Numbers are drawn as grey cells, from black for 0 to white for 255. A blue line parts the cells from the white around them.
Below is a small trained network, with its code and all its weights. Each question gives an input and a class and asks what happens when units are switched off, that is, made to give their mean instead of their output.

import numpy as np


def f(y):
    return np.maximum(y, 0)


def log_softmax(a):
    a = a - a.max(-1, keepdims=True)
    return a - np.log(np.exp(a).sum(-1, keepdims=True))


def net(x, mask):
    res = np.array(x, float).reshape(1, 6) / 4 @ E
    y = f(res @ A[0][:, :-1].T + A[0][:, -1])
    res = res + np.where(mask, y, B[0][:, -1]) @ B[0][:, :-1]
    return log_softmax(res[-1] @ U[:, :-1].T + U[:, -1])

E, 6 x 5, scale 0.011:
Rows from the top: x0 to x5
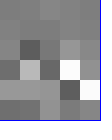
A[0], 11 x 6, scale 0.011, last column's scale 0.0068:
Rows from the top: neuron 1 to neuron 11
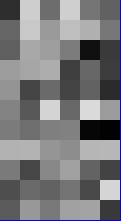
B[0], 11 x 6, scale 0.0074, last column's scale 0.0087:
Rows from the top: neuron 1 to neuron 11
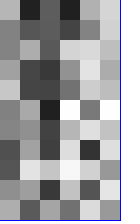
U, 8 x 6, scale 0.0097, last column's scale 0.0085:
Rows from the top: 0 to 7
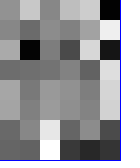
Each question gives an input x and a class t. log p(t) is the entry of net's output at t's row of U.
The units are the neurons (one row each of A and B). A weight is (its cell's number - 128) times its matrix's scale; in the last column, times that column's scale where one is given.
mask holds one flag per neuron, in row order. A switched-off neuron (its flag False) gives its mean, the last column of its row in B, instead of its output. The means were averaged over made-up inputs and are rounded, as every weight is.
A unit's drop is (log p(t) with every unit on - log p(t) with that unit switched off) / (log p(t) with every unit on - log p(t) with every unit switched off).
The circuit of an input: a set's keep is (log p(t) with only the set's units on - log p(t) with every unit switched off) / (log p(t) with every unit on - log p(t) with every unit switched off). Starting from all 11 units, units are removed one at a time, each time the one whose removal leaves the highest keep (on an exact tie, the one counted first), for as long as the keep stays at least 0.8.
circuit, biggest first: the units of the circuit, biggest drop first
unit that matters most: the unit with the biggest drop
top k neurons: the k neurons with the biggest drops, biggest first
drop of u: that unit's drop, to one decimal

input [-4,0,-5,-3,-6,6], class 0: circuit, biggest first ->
(neuron 3; neuron 7)
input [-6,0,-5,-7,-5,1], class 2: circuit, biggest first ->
(neuron 5)
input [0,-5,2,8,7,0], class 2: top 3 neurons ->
(neuron 1; neuron 2; neuron 11)
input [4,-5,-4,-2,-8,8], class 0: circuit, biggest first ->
(neuron 3; neuron 7)
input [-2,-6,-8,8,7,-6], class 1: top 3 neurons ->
(neuron 8; neuron 1; neuron 2)
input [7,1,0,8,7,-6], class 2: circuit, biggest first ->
(neuron 1; neuron 2)
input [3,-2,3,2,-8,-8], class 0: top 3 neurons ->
(neuron 3; neuron 7; neuron 9)
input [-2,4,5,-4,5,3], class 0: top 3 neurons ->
(neuron 6; neuron 1; neuron 2)
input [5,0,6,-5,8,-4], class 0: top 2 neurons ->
(neuron 6; neuron 1)
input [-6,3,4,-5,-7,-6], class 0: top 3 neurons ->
(neuron 7; neuron 3; neuron 9)
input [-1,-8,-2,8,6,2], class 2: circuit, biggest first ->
(neuron 1; neuron 2)
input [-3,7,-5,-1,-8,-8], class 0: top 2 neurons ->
(neuron 3; neuron 7)
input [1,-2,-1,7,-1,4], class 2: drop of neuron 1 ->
0.5
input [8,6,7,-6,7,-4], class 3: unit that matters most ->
neuron 6
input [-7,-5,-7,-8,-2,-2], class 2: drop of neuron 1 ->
-0.1
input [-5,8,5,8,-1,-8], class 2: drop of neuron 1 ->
0.5
